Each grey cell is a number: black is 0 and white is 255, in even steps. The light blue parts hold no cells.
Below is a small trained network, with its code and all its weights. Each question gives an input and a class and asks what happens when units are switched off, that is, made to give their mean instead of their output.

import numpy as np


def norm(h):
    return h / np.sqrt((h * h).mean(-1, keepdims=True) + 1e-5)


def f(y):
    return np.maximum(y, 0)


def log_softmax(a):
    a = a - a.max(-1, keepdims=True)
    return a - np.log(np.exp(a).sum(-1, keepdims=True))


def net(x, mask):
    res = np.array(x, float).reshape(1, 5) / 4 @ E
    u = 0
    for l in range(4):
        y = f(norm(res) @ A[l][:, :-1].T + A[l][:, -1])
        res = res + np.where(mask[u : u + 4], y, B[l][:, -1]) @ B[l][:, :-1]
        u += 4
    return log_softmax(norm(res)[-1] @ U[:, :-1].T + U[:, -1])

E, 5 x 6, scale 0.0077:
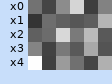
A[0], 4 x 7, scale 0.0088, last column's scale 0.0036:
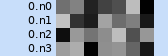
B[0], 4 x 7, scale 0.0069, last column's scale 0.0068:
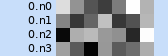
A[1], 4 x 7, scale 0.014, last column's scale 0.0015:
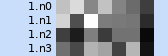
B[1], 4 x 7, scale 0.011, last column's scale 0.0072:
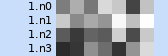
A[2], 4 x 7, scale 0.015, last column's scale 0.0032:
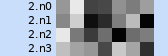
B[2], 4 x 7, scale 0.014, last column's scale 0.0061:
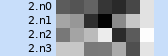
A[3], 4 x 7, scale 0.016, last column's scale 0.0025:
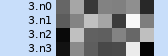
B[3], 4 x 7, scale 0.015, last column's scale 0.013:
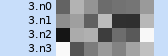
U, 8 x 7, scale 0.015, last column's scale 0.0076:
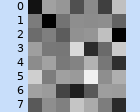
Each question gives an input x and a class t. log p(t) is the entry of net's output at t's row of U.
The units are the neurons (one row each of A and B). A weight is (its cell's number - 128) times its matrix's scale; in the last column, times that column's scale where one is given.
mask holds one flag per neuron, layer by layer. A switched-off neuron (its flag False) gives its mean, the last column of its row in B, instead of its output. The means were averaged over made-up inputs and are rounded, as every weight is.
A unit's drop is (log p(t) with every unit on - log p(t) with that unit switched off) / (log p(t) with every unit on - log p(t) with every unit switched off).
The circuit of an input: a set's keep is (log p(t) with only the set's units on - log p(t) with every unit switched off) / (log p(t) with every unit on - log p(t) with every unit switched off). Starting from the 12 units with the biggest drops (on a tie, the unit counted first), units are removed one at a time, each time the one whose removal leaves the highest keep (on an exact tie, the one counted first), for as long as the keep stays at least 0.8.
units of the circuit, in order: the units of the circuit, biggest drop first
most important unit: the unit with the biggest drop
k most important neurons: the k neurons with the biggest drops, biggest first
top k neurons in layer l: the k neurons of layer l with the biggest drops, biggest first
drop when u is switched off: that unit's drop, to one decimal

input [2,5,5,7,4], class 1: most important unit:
1.n2
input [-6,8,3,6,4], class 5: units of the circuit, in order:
[3.n2 2.n0]
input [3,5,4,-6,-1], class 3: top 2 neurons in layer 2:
[2.n3 2.n0]
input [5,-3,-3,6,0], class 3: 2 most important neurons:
[0.n1 0.n2]
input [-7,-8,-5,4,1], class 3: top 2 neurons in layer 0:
[0.n2 0.n3]
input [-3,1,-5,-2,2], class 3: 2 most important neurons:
[2.n2 1.n1]
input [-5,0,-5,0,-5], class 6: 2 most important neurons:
[2.n1 3.n3]
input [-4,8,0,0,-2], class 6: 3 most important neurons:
[0.n0 2.n1 3.n3]
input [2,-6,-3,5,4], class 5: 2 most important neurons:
[1.n1 0.n3]
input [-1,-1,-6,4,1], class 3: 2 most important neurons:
[2.n2 0.n1]
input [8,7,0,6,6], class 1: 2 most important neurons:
[1.n2 2.n2]
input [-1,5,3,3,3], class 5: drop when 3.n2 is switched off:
0.3
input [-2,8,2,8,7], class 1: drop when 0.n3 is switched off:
-0.1
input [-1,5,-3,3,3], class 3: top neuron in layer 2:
[2.n2]
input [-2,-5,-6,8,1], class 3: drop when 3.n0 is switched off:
0.0
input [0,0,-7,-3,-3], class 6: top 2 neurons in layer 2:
[2.n1 2.n0]
